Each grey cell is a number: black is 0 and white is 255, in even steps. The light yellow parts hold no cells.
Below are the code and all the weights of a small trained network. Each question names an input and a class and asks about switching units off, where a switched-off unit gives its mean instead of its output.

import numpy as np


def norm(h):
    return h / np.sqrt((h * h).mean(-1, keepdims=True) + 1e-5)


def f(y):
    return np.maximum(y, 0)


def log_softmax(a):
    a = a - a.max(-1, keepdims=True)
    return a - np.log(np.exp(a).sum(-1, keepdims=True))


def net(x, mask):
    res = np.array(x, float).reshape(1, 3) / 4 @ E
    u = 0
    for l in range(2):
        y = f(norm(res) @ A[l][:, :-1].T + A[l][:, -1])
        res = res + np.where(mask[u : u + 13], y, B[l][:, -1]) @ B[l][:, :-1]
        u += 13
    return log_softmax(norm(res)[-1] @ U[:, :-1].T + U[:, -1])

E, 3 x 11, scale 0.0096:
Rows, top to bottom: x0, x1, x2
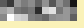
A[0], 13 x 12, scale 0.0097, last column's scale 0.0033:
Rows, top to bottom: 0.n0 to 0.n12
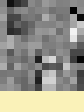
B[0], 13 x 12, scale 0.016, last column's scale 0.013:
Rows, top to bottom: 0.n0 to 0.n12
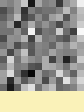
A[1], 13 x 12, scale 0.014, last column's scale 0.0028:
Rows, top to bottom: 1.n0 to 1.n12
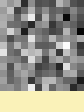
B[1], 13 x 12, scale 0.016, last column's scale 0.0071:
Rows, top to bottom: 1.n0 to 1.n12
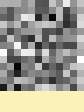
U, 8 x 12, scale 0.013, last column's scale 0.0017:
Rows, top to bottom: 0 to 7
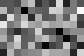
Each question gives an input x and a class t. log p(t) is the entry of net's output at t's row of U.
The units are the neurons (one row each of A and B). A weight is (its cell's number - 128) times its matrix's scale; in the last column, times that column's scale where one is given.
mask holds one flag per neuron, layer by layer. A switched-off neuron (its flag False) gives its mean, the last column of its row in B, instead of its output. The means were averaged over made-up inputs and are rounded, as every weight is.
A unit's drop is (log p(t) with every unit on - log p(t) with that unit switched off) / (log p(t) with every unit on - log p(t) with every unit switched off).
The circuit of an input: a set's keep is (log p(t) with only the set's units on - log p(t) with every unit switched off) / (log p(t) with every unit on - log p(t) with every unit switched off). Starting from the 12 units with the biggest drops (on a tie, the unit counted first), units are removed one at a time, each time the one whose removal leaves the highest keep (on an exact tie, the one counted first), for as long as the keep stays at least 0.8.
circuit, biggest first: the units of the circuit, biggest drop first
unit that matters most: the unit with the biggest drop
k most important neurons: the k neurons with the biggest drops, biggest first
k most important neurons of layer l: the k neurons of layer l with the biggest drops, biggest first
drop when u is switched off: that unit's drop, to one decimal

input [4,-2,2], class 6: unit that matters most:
0.n0
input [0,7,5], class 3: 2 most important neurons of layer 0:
[0.n4, 0.n11]
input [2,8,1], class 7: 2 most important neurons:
[0.n8, 0.n0]
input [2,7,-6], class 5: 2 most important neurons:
[0.n0, 0.n8]
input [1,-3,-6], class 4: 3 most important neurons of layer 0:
[0.n0, 0.n8, 0.n10]
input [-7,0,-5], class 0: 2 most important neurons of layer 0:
[0.n4, 0.n1]
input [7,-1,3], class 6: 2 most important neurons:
[0.n0, 0.n1]
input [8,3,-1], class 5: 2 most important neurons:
[0.n4, 0.n8]
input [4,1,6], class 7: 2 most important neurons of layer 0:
[0.n11, 0.n0]
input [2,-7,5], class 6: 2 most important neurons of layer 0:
[0.n0, 0.n5]
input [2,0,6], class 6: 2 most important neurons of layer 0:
[0.n0, 0.n8]
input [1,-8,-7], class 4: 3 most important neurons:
[0.n0, 0.n8, 0.n10]
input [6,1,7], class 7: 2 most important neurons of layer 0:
[0.n11, 0.n0]
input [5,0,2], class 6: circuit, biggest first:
[0.n1]
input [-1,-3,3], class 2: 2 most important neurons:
[0.n4, 0.n8]
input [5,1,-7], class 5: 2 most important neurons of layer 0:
[0.n0, 0.n11]
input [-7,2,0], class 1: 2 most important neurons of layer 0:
[0.n0, 0.n4]
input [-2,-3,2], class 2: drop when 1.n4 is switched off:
0.0
